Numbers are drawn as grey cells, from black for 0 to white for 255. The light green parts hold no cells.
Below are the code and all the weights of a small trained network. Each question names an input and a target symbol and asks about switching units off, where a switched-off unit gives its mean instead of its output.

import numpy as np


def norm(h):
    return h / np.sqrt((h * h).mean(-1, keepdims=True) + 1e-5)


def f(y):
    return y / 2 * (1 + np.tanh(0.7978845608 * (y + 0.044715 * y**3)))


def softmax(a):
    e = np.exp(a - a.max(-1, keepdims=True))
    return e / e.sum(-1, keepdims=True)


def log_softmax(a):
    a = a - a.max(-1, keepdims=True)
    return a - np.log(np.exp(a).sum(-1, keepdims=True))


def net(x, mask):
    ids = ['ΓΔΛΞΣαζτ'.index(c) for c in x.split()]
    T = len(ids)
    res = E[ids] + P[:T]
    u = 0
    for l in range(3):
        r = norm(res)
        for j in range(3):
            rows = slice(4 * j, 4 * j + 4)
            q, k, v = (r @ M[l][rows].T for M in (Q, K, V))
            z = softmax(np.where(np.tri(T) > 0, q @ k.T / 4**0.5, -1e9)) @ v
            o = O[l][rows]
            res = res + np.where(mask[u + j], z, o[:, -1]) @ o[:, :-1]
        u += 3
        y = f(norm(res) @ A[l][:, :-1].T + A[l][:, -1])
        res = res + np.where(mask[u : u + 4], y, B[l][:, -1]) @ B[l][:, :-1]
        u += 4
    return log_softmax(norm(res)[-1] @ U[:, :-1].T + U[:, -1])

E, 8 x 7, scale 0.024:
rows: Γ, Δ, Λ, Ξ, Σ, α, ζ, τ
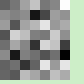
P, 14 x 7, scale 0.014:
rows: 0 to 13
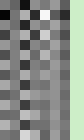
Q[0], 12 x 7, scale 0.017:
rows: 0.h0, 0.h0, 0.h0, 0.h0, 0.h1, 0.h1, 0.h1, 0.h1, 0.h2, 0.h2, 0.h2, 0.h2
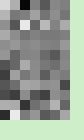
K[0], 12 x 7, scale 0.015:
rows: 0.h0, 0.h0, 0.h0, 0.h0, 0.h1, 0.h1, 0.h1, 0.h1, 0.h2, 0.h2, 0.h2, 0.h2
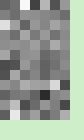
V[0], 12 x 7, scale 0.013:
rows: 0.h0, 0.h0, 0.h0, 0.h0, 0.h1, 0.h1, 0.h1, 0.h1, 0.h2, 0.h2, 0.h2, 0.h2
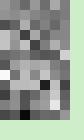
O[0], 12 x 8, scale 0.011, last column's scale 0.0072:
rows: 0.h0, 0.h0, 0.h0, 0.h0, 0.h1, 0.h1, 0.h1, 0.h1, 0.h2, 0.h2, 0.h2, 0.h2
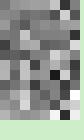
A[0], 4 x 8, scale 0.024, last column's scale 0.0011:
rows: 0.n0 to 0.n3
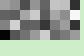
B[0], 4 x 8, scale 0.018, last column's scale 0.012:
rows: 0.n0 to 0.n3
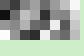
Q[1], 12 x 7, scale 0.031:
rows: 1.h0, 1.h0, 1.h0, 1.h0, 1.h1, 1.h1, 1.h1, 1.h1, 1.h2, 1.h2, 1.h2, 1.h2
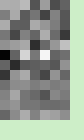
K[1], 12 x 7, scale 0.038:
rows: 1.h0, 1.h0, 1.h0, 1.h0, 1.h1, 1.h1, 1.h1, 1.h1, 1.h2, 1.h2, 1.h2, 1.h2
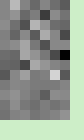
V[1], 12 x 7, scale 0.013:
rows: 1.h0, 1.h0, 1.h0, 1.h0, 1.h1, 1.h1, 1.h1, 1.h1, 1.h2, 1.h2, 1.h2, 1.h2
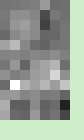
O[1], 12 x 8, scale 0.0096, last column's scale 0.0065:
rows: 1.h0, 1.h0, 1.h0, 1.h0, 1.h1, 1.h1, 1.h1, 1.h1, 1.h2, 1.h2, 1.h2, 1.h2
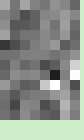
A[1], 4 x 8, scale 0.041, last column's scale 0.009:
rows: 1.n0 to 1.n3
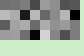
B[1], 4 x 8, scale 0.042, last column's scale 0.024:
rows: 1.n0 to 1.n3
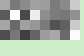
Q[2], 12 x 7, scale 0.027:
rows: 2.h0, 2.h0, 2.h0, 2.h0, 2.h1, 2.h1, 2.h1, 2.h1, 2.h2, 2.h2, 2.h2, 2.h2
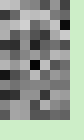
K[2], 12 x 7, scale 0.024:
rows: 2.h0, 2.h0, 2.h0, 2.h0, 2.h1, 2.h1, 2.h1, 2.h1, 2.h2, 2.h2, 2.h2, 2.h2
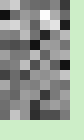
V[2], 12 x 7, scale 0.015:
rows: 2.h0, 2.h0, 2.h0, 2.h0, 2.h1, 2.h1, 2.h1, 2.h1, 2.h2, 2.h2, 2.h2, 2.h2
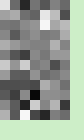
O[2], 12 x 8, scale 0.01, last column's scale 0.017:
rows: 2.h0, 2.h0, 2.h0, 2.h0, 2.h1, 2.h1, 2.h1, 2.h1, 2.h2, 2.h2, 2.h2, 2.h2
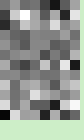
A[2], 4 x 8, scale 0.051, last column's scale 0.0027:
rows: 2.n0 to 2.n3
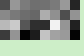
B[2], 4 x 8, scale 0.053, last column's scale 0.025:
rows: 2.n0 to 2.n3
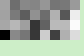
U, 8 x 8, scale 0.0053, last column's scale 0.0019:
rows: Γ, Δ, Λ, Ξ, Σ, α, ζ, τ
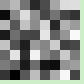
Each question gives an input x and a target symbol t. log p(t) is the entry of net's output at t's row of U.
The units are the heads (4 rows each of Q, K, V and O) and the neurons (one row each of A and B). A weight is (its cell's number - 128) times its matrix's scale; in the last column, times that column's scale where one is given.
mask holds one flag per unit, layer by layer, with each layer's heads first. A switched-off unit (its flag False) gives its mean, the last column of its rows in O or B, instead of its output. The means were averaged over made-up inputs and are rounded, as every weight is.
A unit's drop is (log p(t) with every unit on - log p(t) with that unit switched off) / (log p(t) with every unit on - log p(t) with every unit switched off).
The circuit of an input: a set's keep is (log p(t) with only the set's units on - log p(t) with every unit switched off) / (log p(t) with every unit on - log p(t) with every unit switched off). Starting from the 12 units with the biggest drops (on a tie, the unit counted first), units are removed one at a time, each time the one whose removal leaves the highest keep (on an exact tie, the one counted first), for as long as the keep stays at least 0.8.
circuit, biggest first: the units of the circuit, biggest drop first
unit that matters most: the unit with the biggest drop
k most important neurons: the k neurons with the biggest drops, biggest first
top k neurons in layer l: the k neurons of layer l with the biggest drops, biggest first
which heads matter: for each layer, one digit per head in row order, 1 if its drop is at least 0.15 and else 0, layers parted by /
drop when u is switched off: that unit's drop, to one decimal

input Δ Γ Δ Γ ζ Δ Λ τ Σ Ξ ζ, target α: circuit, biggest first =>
1.n1, 0.h0
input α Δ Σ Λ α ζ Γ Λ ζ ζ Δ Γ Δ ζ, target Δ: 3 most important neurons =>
0.n1, 0.n0, 1.n0
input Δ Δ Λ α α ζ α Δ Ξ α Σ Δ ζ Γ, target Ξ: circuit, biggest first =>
0.h2, 0.n3, 2.n3
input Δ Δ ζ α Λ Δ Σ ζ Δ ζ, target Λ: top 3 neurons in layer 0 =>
0.n1, 0.n3, 0.n0
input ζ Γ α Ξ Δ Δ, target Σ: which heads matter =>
100 / 000 / 000
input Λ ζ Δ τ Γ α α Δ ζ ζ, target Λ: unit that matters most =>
0.h2
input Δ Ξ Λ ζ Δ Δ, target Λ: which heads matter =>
110 / 000 / 000
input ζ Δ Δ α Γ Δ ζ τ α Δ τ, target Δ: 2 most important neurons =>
0.n1, 2.n2
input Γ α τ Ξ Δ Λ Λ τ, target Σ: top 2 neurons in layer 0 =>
0.n3, 0.n0
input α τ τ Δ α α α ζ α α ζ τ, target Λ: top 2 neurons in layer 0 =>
0.n1, 0.n3
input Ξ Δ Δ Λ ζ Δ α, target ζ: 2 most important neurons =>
2.n2, 2.n3
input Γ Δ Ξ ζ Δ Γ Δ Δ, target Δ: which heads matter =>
010 / 000 / 000
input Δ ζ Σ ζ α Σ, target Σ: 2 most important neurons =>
1.n2, 0.n3
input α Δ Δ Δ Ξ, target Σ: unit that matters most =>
0.n1
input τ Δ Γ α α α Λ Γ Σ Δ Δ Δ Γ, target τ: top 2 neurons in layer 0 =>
0.n1, 0.n0
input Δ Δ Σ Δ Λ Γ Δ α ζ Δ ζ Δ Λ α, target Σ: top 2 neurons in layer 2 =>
2.n3, 2.n2
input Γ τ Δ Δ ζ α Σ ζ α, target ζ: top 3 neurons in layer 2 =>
2.n2, 2.n3, 2.n1
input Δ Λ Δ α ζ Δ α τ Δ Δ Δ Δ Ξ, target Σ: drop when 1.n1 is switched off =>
0.0
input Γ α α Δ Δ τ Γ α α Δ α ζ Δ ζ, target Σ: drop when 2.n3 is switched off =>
0.1
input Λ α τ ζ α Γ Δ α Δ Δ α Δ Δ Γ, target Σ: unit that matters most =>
0.n1
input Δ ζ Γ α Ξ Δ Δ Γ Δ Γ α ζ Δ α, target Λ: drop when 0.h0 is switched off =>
0.9
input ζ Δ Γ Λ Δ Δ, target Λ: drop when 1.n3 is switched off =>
0.9
